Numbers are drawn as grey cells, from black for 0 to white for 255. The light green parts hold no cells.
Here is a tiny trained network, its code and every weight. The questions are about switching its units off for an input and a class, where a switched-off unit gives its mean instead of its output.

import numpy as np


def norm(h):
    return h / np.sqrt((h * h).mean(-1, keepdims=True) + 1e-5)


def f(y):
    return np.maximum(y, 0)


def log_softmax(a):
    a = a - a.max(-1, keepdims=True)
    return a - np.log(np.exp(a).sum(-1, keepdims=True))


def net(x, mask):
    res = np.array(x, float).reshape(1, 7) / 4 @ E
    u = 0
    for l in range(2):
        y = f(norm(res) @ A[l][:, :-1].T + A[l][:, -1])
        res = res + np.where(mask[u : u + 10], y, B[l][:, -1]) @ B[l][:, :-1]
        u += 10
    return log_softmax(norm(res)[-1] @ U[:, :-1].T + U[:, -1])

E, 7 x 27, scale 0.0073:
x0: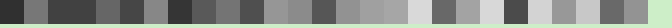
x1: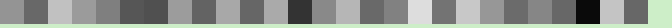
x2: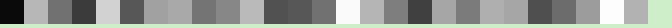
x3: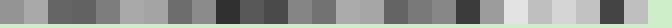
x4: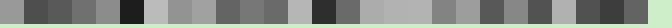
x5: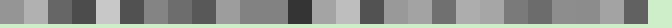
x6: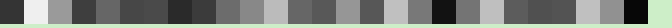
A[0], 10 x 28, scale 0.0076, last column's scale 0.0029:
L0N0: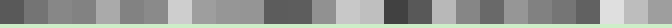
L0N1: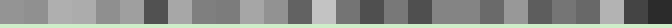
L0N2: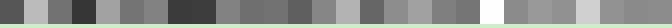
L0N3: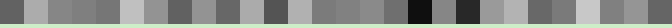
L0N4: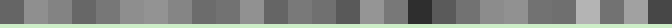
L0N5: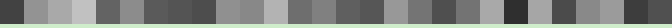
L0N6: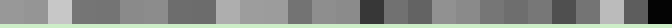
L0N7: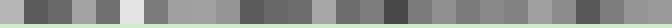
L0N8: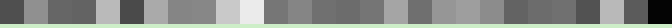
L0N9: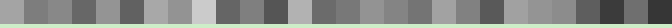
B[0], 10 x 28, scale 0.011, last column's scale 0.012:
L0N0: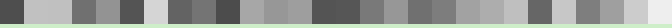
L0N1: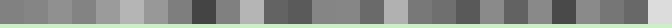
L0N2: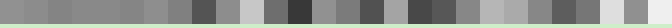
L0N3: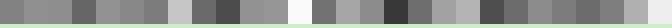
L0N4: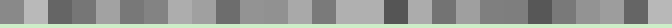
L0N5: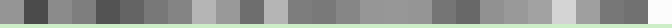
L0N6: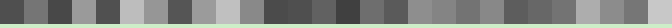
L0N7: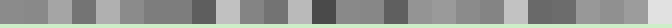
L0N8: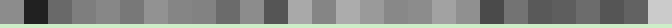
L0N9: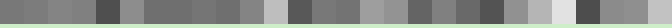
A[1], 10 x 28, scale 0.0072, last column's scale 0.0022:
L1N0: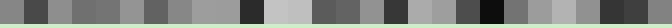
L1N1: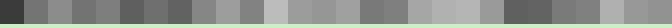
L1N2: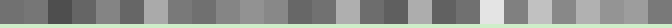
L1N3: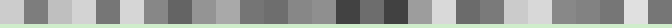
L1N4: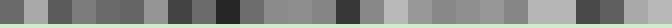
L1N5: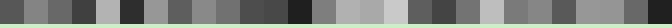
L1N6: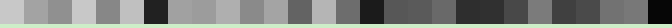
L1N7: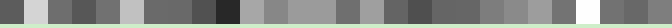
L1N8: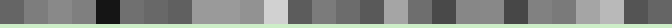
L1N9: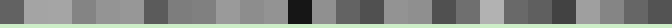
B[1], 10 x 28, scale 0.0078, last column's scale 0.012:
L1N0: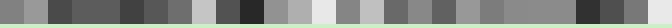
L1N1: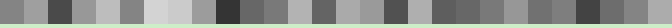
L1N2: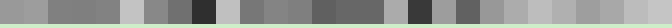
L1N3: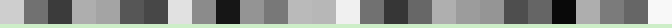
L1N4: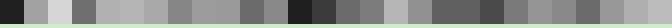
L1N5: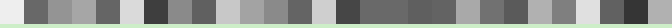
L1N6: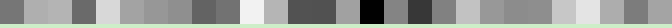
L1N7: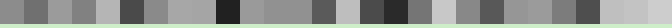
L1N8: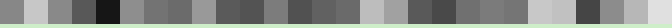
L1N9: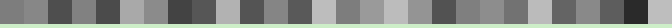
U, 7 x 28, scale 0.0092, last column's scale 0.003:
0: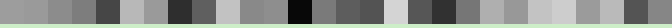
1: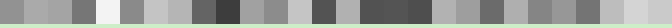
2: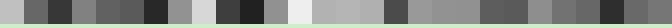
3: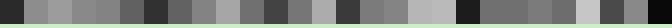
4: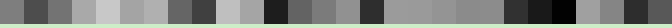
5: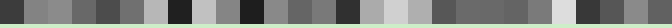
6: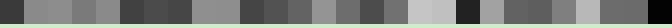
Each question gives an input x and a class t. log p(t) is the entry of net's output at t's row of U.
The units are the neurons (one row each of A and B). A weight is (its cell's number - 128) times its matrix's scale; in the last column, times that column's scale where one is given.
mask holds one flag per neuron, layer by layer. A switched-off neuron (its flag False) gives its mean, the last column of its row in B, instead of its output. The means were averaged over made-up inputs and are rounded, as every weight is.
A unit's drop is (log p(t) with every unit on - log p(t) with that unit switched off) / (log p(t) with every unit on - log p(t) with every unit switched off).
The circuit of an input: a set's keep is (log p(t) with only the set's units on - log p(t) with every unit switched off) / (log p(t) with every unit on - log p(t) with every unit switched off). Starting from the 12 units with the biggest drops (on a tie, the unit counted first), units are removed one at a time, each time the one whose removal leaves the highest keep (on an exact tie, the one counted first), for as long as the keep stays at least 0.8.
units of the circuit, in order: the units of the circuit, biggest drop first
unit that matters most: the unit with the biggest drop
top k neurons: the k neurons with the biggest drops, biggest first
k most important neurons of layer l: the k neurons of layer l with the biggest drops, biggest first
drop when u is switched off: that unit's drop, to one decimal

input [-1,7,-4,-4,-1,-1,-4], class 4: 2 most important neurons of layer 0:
[L0N3, L0N1]
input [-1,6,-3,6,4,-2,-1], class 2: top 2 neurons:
[L0N0, L0N2]
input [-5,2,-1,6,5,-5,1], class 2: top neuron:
[L0N0]
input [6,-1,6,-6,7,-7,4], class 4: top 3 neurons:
[L0N8, L1N0, L0N3]
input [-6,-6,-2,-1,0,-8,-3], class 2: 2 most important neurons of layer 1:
[L1N0, L1N3]
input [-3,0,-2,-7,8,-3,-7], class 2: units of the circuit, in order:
[L0N2, L1N0]
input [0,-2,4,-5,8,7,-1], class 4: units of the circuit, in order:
[L0N8, L0N3]
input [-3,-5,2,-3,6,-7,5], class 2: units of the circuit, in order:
[L0N0, L0N2]
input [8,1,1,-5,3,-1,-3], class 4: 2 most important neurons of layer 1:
[L1N0, L1N8]
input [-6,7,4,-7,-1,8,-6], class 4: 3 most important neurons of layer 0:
[L0N1, L0N6, L0N3]
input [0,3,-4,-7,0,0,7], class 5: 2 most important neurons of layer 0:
[L0N5, L0N2]
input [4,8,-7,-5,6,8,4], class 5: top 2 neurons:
[L0N1, L0N2]
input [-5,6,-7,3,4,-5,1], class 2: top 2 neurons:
[L0N2, L1N0]
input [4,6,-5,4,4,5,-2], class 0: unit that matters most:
L0N3
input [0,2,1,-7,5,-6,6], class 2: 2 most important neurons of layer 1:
[L1N0, L1N4]
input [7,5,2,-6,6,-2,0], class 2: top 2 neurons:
[L0N8, L0N0]
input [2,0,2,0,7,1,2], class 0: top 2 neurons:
[L0N3, L1N3]
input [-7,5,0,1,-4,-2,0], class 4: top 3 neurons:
[L0N1, L0N6, L0N3]
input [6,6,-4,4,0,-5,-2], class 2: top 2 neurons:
[L0N0, L0N2]
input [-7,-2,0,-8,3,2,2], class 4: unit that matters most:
L0N8
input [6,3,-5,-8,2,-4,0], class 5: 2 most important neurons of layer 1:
[L1N3, L1N8]
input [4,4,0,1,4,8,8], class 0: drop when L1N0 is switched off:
0.0
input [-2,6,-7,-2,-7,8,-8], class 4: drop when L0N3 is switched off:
0.1
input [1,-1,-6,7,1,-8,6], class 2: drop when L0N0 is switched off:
0.2
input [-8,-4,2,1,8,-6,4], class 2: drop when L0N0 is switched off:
0.4
